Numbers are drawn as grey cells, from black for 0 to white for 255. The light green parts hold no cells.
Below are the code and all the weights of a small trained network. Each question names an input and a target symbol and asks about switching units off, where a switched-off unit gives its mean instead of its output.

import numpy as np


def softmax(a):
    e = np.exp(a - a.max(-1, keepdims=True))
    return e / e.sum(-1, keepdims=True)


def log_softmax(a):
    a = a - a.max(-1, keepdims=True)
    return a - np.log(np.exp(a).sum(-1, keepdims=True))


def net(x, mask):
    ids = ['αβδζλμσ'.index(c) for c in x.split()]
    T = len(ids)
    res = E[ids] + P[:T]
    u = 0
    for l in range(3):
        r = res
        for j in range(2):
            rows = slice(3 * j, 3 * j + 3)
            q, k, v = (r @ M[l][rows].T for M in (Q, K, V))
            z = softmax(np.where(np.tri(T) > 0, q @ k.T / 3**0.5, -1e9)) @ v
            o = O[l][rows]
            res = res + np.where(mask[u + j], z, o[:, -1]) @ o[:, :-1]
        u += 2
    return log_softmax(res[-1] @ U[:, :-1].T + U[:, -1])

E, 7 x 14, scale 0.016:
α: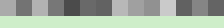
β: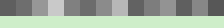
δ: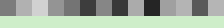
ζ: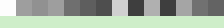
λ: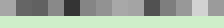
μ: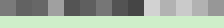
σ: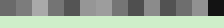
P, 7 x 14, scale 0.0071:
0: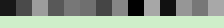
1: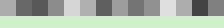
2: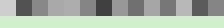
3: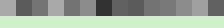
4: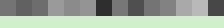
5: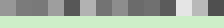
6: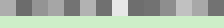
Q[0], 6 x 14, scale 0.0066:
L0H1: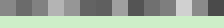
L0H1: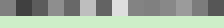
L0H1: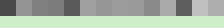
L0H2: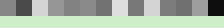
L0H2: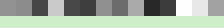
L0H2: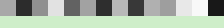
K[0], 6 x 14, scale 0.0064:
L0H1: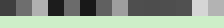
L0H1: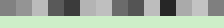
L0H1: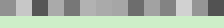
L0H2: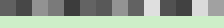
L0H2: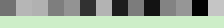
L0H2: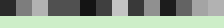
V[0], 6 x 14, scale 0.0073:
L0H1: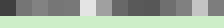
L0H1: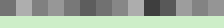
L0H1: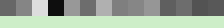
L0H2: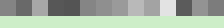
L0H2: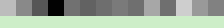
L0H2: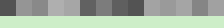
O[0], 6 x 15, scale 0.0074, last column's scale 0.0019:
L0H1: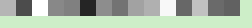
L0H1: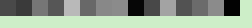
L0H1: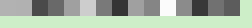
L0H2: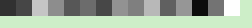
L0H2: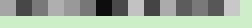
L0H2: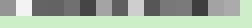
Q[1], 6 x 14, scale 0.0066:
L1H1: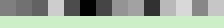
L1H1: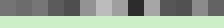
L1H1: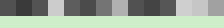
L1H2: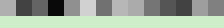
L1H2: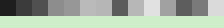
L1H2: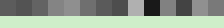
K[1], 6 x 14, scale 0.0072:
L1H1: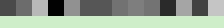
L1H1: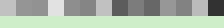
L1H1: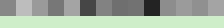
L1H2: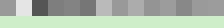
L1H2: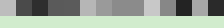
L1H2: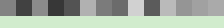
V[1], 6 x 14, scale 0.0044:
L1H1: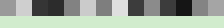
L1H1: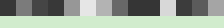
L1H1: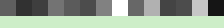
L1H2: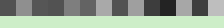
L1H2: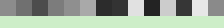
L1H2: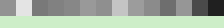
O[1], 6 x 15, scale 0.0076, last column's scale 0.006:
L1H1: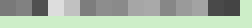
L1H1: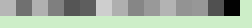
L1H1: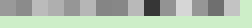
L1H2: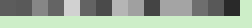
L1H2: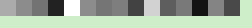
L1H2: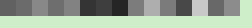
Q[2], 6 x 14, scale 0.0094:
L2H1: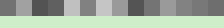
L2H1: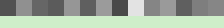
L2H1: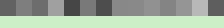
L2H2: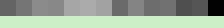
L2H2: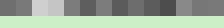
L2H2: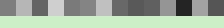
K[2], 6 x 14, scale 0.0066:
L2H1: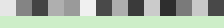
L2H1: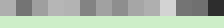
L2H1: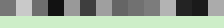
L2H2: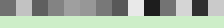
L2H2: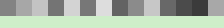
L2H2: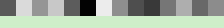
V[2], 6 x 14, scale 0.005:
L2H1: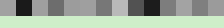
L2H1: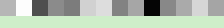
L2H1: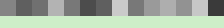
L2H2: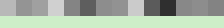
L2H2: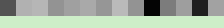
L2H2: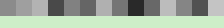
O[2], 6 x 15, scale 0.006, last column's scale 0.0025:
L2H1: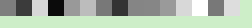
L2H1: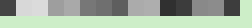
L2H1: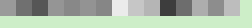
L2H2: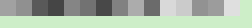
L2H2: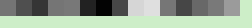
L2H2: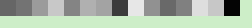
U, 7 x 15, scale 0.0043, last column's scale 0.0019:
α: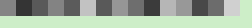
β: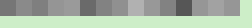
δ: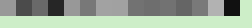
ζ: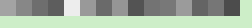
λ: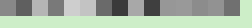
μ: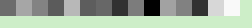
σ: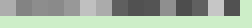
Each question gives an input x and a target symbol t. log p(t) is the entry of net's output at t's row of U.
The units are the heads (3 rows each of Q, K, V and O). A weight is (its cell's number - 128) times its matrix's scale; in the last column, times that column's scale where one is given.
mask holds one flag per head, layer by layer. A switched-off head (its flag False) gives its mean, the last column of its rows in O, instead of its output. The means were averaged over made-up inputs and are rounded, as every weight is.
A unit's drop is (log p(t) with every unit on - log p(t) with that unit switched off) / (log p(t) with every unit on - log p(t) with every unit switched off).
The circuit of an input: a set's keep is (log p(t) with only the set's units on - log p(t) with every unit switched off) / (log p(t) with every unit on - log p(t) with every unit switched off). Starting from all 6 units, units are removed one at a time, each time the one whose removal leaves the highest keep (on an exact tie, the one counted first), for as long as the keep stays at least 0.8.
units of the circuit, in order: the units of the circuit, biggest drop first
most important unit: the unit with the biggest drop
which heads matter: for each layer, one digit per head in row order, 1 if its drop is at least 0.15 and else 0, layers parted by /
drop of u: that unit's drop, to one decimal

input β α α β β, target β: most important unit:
L0H2
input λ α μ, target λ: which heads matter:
10 / 10 / 10
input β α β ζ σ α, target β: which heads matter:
01 / 01 / 10
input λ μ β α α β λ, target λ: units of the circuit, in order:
L2H1, L1H1, L0H1, L1H2
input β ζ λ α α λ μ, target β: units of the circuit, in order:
L0H2, L2H1, L1H2
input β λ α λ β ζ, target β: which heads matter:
01 / 01 / 10
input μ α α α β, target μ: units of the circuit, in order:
L0H2, L1H1, L2H1
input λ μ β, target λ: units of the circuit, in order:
L2H1, L1H1, L0H1, L0H2
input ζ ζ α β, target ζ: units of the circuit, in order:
L0H2, L1H2, L1H1, L0H1
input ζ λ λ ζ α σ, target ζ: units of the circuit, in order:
L0H2, L1H2
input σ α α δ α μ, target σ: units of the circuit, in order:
L2H2, L1H1, L0H2
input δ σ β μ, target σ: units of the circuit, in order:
L1H1, L2H2, L0H1
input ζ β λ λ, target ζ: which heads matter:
01 / 11 / 00
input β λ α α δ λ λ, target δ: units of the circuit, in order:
L1H1, L0H1
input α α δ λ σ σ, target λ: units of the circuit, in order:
L0H1, L2H1, L1H2
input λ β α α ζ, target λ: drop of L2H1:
0.6
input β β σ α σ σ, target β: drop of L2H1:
0.6
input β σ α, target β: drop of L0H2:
0.9
